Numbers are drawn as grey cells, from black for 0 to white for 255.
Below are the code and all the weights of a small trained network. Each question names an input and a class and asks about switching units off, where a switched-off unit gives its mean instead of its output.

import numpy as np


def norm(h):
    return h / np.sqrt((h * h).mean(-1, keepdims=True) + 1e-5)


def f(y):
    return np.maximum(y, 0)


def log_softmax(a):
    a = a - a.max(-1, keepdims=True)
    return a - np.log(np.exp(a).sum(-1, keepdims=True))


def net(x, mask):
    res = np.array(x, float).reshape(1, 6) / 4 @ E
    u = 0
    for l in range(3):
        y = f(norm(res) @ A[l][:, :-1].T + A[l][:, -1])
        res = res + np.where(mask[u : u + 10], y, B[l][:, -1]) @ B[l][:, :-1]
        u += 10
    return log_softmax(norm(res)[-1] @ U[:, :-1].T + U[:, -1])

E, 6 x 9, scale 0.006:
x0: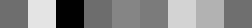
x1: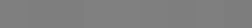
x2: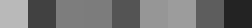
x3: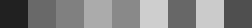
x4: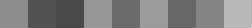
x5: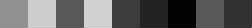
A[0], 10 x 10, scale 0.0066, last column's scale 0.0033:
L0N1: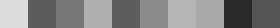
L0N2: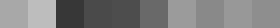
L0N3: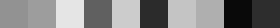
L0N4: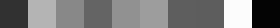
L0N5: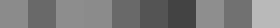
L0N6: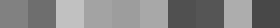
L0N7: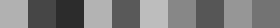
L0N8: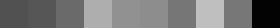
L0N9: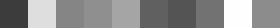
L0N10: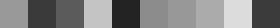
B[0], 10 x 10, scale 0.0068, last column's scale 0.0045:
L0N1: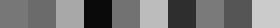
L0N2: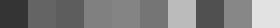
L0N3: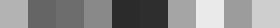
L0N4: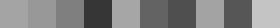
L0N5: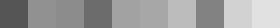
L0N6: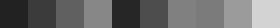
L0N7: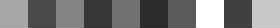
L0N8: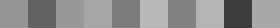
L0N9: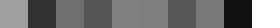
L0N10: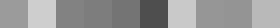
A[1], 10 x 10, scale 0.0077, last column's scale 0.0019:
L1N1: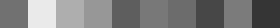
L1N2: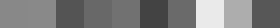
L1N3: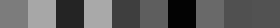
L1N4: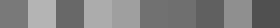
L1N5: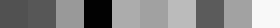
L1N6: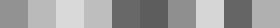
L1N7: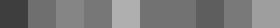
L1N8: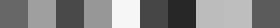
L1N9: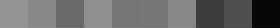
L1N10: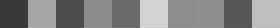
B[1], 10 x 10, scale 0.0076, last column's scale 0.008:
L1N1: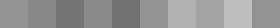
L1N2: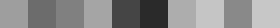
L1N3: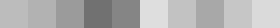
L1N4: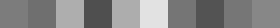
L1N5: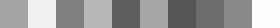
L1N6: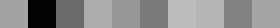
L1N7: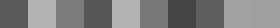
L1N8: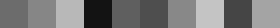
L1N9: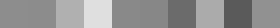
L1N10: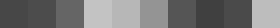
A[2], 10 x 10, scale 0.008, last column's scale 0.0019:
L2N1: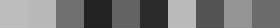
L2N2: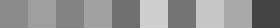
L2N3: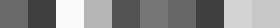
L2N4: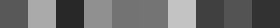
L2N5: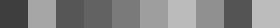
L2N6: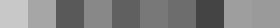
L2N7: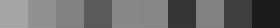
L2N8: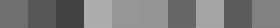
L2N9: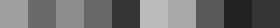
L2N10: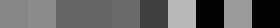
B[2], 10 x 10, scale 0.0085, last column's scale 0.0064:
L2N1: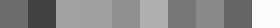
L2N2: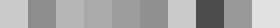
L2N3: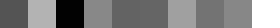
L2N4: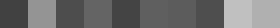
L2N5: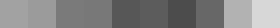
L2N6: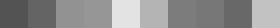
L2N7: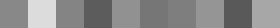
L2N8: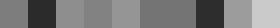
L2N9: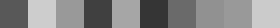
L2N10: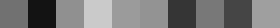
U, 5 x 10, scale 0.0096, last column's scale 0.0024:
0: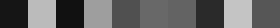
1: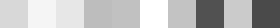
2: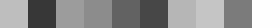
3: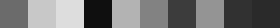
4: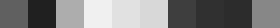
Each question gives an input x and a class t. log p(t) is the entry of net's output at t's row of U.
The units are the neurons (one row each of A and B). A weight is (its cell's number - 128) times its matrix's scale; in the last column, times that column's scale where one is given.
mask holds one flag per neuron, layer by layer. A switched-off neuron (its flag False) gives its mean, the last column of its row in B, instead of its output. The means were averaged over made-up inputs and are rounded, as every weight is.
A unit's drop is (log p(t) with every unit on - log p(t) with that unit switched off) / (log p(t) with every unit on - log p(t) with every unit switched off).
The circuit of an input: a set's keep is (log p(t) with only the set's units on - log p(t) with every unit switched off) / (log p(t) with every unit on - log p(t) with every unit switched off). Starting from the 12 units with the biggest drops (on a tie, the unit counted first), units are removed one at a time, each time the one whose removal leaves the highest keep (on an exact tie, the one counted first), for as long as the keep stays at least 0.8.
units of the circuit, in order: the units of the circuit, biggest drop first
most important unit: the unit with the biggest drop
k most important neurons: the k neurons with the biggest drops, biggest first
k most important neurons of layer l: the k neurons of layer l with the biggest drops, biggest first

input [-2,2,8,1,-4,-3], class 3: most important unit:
L0N1
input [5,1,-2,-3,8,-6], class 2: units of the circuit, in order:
(L0N7; L1N2)
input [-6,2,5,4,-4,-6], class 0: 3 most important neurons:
(L2N3; L1N3; L0N6)
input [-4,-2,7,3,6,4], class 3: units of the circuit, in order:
(L0N1; L2N9)
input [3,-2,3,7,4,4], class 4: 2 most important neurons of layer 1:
(L1N10; L1N5)
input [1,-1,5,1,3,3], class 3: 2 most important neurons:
(L0N1; L0N7)
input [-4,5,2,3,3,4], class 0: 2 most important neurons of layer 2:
(L2N3; L2N1)
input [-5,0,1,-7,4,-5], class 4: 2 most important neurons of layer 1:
(L1N3; L1N5)
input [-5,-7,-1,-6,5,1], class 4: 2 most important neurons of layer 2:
(L2N10; L2N1)
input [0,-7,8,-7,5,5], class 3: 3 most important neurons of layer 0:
(L0N1; L0N7; L0N3)
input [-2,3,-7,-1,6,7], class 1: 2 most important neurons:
(L1N3; L0N7)
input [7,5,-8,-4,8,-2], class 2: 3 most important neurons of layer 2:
(L2N3; L2N1; L2N9)
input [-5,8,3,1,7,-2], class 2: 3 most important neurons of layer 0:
(L0N7; L0N10; L0N2)
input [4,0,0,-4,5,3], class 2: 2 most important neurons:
(L0N7; L1N2)
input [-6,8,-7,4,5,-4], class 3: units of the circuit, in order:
(L0N4; L1N8)
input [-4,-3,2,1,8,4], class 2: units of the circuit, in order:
(L0N7)
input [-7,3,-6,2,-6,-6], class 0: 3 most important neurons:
(L0N6; L2N3; L1N3)
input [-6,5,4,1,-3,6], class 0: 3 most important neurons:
(L2N3; L1N5; L0N5)
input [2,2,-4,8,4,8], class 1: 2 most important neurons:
(L1N3; L2N2)
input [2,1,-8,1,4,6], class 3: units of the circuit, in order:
(L1N8)
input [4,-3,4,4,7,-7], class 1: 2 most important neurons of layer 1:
(L1N5; L1N6)
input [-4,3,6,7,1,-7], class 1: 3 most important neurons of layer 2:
(L2N2; L2N1; L2N9)
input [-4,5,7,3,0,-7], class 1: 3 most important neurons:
(L1N5; L0N9; L2N2)
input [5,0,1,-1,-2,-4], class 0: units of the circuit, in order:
(L2N4; L1N3)
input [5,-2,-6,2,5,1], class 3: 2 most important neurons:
(L1N8; L0N4)
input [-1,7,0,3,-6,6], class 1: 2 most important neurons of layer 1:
(L1N3; L1N1)
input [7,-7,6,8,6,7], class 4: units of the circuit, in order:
(L1N10)
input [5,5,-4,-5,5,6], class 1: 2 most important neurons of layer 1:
(L1N3; L1N9)
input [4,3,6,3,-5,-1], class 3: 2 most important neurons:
(L0N1; L2N9)
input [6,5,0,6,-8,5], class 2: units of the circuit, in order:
(L0N3; L1N6)
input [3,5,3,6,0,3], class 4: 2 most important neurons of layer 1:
(L1N10; L1N5)
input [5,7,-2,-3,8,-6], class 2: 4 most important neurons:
(L0N7; L1N2; L1N3; L0N5)
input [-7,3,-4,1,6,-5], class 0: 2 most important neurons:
(L0N6; L2N3)
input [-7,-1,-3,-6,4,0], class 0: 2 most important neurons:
(L2N3; L0N6)
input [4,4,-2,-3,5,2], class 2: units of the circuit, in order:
(L1N2)
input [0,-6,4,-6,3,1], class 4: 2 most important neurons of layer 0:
(L0N9; L0N2)
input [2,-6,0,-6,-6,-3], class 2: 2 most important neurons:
(L0N3; L1N2)
